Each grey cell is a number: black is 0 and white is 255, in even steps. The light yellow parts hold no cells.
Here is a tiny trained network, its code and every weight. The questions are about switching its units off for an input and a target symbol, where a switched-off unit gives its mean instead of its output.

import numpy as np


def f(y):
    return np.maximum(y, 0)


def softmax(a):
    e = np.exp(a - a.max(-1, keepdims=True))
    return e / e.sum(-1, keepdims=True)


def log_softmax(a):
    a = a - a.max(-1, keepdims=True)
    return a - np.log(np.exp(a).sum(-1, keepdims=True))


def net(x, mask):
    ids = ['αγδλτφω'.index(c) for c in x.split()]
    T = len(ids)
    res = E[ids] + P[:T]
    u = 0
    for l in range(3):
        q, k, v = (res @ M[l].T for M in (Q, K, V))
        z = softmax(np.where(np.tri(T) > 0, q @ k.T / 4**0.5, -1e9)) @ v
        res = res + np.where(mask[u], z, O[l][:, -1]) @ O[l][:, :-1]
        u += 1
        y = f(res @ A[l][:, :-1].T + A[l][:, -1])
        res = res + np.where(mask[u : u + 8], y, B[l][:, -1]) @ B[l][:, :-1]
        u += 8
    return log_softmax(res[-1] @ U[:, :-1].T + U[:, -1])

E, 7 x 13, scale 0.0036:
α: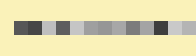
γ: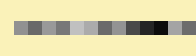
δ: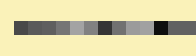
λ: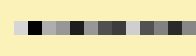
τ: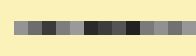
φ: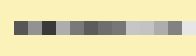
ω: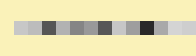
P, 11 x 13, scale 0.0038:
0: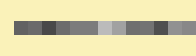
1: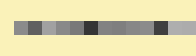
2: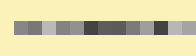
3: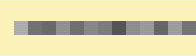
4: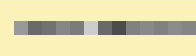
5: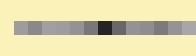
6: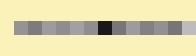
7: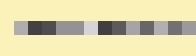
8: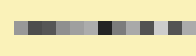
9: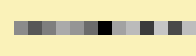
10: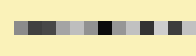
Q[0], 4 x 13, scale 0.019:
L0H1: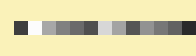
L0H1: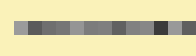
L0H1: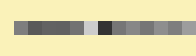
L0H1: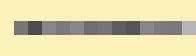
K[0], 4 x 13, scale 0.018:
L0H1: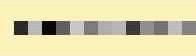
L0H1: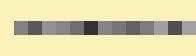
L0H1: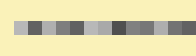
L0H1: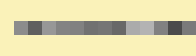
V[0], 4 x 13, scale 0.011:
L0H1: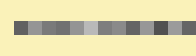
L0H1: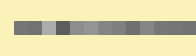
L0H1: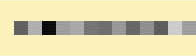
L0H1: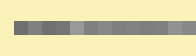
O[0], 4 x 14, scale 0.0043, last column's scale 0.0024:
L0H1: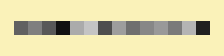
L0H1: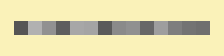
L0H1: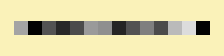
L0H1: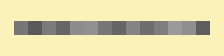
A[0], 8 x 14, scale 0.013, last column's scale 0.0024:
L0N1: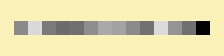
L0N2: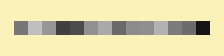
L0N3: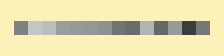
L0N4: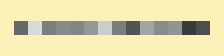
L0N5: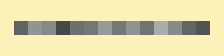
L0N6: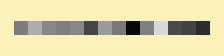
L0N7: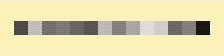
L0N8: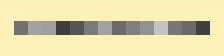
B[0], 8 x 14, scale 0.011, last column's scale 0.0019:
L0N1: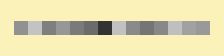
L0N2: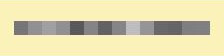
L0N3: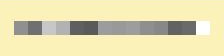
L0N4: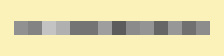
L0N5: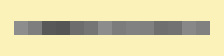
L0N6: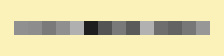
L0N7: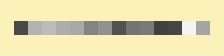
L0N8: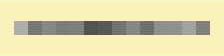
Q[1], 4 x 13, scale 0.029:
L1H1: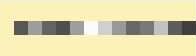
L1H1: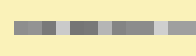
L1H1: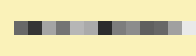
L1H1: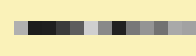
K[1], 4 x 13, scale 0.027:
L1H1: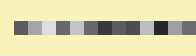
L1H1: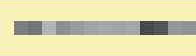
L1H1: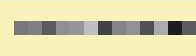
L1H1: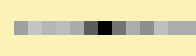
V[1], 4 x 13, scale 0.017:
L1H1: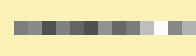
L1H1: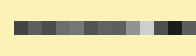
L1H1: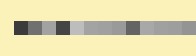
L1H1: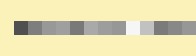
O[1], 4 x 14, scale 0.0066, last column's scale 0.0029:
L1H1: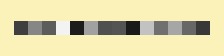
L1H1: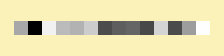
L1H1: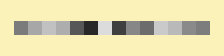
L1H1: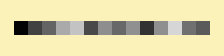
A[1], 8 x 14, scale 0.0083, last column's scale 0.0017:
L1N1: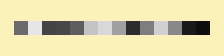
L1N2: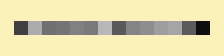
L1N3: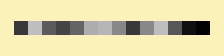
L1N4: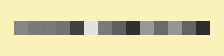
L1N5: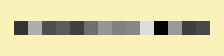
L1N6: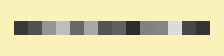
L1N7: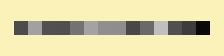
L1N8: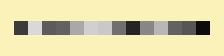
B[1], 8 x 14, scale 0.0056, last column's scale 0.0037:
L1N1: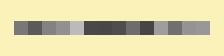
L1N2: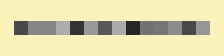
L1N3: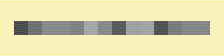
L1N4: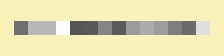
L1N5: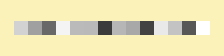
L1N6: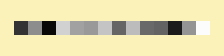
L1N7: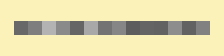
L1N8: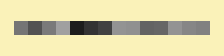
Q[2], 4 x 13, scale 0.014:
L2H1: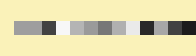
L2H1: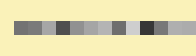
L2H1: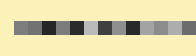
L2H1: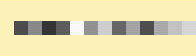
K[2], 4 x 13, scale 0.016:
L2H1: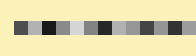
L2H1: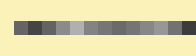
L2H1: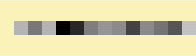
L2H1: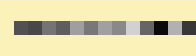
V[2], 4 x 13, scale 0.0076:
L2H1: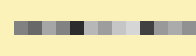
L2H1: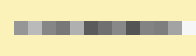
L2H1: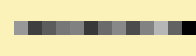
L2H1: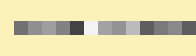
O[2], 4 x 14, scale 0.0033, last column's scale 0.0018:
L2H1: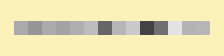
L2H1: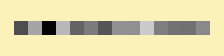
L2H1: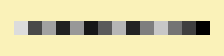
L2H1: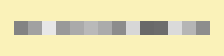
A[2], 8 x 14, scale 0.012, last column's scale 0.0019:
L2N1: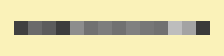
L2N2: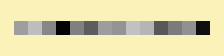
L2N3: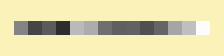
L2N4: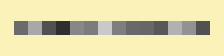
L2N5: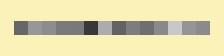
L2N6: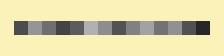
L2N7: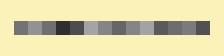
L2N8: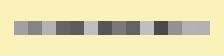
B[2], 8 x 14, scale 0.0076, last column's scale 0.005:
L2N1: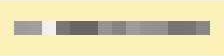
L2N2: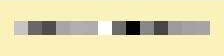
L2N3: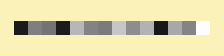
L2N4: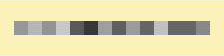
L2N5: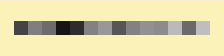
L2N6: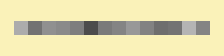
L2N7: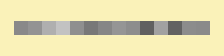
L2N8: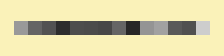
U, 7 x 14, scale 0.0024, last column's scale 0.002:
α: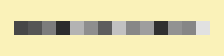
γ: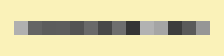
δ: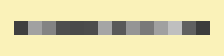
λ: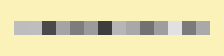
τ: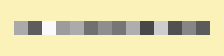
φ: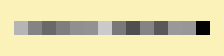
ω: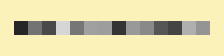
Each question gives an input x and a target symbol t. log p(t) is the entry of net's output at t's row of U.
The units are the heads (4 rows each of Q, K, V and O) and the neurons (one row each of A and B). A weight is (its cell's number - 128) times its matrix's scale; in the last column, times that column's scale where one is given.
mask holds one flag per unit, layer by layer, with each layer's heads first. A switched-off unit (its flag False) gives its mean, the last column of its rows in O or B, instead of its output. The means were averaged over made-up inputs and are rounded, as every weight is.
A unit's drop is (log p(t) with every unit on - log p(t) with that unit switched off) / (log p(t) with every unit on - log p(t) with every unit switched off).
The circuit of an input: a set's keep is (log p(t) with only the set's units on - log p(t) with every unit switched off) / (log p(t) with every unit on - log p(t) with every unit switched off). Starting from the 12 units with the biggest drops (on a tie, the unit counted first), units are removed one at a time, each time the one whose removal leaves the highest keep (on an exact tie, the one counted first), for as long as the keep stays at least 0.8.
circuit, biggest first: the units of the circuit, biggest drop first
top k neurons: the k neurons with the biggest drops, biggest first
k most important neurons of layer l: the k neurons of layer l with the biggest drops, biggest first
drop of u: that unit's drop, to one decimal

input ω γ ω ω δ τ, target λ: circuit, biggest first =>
L1H1; L1N5
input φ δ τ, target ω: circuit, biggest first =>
L1H1; L1N6
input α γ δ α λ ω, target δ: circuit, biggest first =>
L0H1; L1H1; L2N5
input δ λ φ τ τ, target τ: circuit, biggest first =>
L0H1; L1H1
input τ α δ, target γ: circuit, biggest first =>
L1H1; L2N8; L0H1
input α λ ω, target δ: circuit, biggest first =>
L1H1; L2N5; L0H1
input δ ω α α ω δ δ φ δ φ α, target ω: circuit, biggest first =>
L0H1; L1H1; L1N6
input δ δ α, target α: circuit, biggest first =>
L2N3; L1H1; L1N4
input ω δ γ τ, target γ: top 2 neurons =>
L0N3; L2N8
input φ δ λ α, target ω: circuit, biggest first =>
L1H1; L1N6
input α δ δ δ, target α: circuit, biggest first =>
L0H1; L2N3; L1H1; L1N4
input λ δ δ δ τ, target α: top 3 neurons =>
L2N3; L1N4; L1N5
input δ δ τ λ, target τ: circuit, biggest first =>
L0H1; L1H1; L2H1
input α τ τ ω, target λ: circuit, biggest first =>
L1H1; L0H1; L1N5
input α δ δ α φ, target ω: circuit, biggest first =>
L0H1; L1H1; L1N6
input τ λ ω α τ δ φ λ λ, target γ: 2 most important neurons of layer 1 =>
L1N6; L1N5
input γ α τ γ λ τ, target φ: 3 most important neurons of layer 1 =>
L1N5; L1N4; L1N6
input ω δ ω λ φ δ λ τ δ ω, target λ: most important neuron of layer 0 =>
L0N1
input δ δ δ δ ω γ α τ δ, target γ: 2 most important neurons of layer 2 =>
L2N8; L2N3
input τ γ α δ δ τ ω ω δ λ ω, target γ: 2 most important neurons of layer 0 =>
L0N3; L0N7
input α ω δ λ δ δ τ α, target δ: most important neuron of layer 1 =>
L1N5
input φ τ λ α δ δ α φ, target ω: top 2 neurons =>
L0N7; L1N6
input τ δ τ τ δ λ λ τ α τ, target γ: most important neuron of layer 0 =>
L0N6
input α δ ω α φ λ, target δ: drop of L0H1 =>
1.4
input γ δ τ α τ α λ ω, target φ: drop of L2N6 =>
0.0
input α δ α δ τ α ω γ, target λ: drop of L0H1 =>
1.1
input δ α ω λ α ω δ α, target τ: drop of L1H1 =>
0.6
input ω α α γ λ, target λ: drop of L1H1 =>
1.0
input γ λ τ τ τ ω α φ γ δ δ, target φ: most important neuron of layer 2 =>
L2N2
